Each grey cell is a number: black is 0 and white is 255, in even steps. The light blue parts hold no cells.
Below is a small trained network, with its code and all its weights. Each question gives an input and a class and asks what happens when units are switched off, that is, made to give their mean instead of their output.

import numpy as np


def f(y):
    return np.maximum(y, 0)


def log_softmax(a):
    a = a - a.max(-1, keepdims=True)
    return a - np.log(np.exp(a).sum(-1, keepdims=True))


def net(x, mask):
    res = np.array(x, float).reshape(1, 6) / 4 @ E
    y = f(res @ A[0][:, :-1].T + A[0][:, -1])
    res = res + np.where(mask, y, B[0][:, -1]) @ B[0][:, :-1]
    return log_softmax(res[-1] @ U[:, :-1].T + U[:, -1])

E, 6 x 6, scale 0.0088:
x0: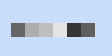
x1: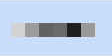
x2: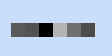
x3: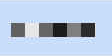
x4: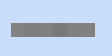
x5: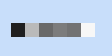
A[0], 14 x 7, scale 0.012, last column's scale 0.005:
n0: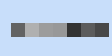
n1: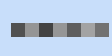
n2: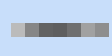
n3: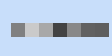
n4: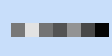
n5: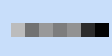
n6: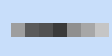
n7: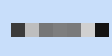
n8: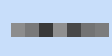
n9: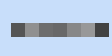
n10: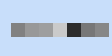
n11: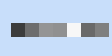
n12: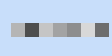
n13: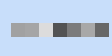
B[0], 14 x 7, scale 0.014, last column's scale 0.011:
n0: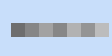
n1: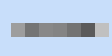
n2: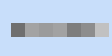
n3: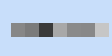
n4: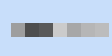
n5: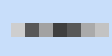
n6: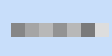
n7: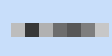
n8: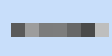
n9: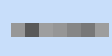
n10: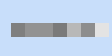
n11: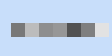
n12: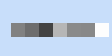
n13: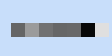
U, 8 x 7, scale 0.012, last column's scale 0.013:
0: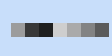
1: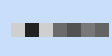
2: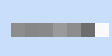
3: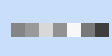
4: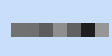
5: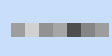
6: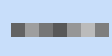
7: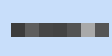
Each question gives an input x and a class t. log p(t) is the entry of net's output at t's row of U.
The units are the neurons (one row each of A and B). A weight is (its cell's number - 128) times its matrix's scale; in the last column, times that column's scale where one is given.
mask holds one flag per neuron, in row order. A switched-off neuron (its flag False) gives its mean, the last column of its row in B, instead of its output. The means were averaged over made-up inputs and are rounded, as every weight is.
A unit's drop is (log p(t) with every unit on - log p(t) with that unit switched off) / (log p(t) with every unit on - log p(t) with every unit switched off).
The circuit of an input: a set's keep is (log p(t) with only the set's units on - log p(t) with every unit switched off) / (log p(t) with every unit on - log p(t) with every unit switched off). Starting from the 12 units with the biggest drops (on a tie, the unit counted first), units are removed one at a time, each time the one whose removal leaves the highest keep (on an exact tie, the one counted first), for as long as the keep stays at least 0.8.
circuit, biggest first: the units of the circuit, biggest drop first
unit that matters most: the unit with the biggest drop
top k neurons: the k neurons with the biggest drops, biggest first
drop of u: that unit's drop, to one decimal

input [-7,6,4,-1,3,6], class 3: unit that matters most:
n6
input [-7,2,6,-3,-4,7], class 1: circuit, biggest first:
n7; n12
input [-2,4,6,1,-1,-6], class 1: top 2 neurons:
n5; n13
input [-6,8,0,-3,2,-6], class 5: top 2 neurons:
n2; n7
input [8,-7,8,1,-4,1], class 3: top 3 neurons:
n0; n10; n13
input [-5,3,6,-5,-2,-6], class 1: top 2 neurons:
n5; n13
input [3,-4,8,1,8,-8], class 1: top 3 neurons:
n5; n13; n12
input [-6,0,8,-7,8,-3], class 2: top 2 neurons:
n6; n4
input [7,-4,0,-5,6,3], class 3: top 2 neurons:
n10; n3
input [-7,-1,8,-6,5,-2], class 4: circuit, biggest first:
n8; n4
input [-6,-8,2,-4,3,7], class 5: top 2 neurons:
n11; n5
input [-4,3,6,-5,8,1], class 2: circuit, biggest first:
n6; n4
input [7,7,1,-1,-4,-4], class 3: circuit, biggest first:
n10; n0
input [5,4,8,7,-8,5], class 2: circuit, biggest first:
n0
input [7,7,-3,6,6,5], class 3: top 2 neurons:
n0; n10
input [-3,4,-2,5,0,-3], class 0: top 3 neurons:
n4; n3; n11
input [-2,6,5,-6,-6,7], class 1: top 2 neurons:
n7; n1
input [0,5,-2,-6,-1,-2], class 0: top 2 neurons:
n12; n11
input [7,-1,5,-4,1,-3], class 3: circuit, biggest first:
n10; n0
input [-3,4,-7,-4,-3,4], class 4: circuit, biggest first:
n13
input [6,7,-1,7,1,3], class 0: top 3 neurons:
n4; n3; n6
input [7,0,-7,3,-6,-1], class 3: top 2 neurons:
n0; n10
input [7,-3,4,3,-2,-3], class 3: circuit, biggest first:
n0; n10
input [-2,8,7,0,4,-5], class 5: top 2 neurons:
n13; n2
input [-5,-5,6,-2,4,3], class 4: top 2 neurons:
n10; n0
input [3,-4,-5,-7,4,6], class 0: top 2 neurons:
n12; n5
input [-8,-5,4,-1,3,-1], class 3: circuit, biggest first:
n6
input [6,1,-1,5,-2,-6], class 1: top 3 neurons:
n5; n12; n6
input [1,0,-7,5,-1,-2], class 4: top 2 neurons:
n13; n12
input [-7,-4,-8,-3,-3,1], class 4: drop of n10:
0.2
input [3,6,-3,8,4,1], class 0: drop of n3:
0.2
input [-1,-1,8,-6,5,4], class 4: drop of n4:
0.3
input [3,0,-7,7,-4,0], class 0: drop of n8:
0.0
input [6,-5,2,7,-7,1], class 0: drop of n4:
0.7
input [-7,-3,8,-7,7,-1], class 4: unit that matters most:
n4
